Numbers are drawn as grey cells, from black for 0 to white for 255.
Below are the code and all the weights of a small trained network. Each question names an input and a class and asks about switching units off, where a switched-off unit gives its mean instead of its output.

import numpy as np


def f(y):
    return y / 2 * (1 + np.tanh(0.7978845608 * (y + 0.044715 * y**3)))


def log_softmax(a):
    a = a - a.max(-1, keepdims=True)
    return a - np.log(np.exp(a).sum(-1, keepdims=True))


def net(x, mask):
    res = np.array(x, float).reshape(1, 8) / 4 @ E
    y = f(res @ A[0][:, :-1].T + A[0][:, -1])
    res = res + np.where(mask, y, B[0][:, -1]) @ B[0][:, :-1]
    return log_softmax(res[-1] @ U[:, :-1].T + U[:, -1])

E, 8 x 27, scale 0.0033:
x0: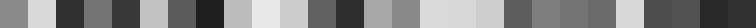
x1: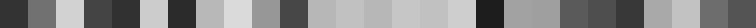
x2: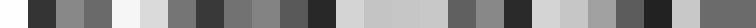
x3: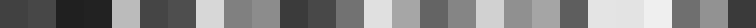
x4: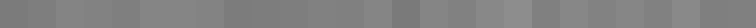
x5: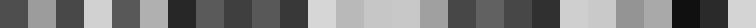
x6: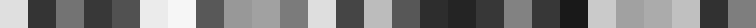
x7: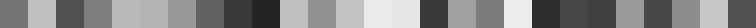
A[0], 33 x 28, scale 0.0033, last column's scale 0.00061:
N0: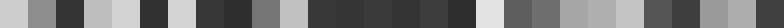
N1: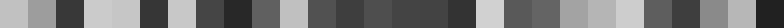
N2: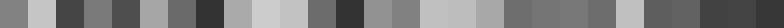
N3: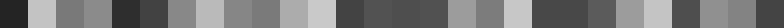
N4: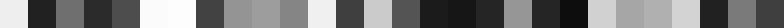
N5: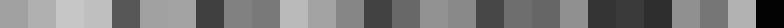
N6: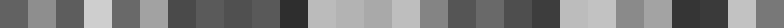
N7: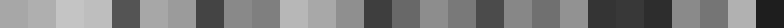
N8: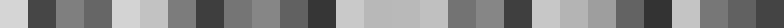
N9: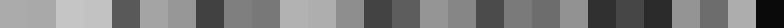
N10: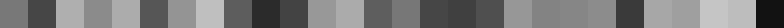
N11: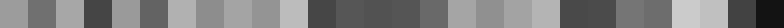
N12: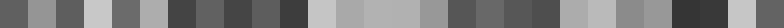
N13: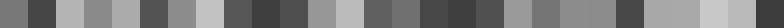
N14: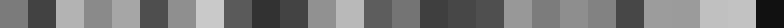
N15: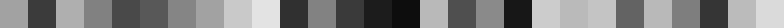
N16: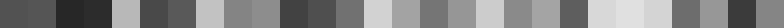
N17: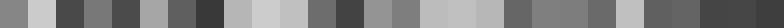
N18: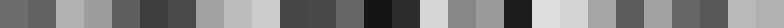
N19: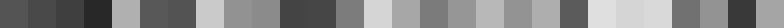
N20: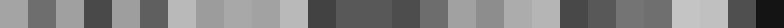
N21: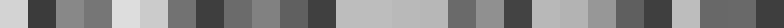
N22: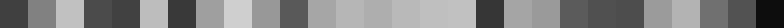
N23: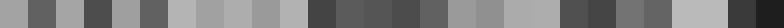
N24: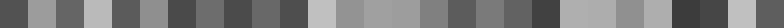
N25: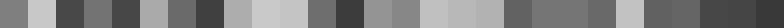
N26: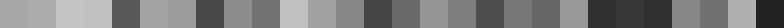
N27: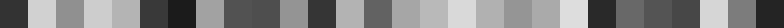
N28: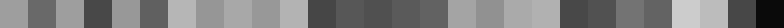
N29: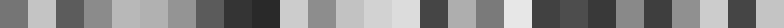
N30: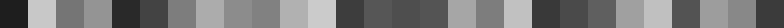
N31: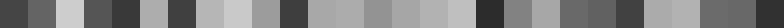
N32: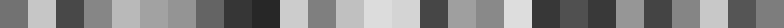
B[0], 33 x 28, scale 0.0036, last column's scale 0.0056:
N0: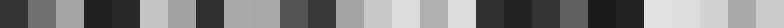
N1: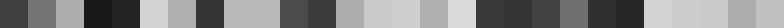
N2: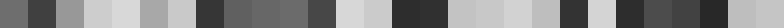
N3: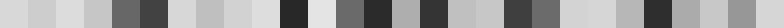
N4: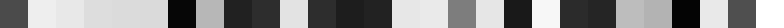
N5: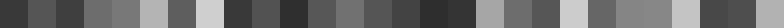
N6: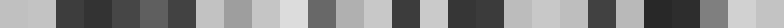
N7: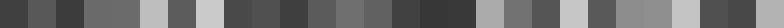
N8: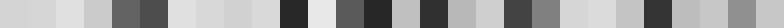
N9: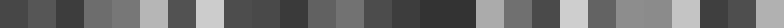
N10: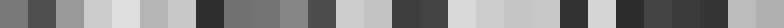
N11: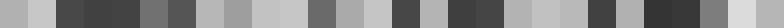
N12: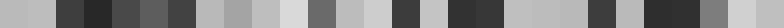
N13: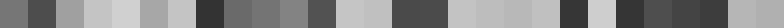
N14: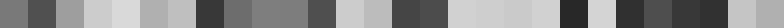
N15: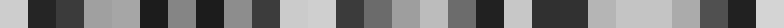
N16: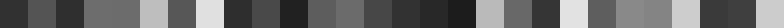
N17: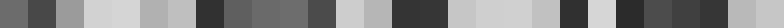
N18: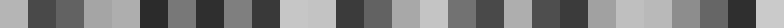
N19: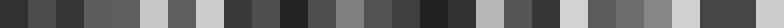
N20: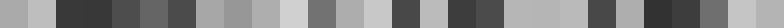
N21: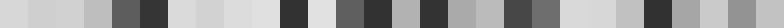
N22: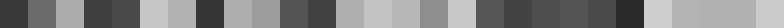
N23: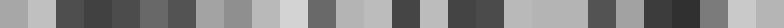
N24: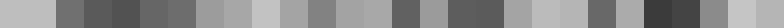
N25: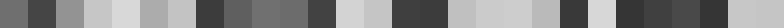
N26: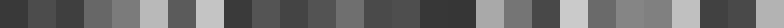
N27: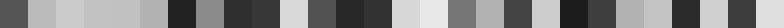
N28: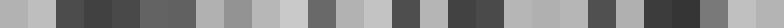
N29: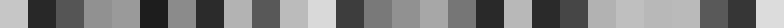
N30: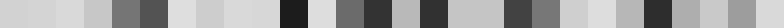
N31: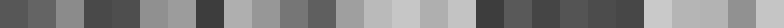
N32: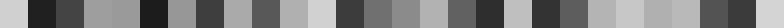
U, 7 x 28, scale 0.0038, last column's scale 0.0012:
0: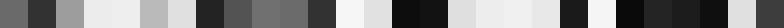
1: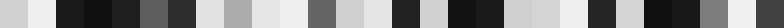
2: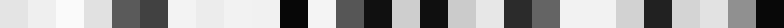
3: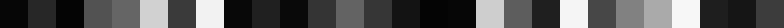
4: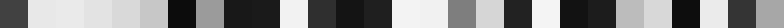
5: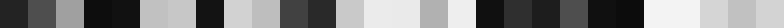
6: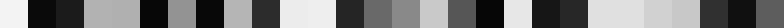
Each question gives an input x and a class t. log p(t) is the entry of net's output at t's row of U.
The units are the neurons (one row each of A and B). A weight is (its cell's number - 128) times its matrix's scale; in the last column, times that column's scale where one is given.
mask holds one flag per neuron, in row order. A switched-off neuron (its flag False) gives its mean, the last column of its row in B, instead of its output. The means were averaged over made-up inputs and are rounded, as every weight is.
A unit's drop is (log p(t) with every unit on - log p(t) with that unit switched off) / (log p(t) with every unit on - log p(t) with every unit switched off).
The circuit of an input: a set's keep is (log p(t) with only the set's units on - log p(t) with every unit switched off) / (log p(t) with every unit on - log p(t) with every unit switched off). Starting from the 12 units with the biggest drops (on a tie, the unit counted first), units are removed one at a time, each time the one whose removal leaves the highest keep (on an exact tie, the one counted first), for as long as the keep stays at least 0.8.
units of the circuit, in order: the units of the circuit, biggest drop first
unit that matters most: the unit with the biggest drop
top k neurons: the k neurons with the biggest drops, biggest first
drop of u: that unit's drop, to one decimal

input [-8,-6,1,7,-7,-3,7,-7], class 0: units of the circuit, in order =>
N10
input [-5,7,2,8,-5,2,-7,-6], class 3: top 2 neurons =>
N19, N16
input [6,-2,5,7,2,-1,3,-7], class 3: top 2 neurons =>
N16, N19
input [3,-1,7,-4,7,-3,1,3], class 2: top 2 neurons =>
N8, N21
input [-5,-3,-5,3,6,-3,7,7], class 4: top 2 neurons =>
N4, N15
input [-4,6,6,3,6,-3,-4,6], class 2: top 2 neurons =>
N8, N21
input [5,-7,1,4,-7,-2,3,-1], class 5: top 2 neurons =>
N0, N1
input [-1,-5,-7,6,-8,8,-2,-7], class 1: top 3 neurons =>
N6, N12, N24
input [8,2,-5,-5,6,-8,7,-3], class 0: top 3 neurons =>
N2, N17, N25
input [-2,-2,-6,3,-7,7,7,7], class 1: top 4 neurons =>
N6, N12, N24, N27
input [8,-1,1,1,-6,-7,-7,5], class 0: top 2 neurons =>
N17, N2
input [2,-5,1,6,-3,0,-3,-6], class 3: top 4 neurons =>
N16, N19, N29, N32
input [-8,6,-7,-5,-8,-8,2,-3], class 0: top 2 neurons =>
N10, N14
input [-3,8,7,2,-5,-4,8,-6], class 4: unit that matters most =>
N4
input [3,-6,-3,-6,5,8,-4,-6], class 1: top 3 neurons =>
N6, N12, N24
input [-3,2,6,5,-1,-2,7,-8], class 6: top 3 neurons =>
N15, N18, N27
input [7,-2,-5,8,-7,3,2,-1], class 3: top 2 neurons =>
N16, N19
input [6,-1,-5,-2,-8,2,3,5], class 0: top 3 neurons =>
N2, N25, N17
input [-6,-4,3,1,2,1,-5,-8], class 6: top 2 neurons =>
N15, N18
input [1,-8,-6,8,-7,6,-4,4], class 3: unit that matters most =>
N16
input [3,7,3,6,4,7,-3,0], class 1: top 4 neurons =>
N6, N12, N24, N0
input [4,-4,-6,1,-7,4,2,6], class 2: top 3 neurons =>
N30, N3, N15
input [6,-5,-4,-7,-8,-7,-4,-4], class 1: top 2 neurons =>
N11, N20
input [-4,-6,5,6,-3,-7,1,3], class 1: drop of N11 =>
0.2
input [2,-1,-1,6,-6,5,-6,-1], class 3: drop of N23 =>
0.1
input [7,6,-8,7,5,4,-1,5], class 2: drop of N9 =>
0.0
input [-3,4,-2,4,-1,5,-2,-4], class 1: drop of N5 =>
0.1
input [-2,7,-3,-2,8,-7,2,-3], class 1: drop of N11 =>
0.4
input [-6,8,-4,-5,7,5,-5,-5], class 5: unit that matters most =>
N31
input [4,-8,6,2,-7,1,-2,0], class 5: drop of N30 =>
0.1
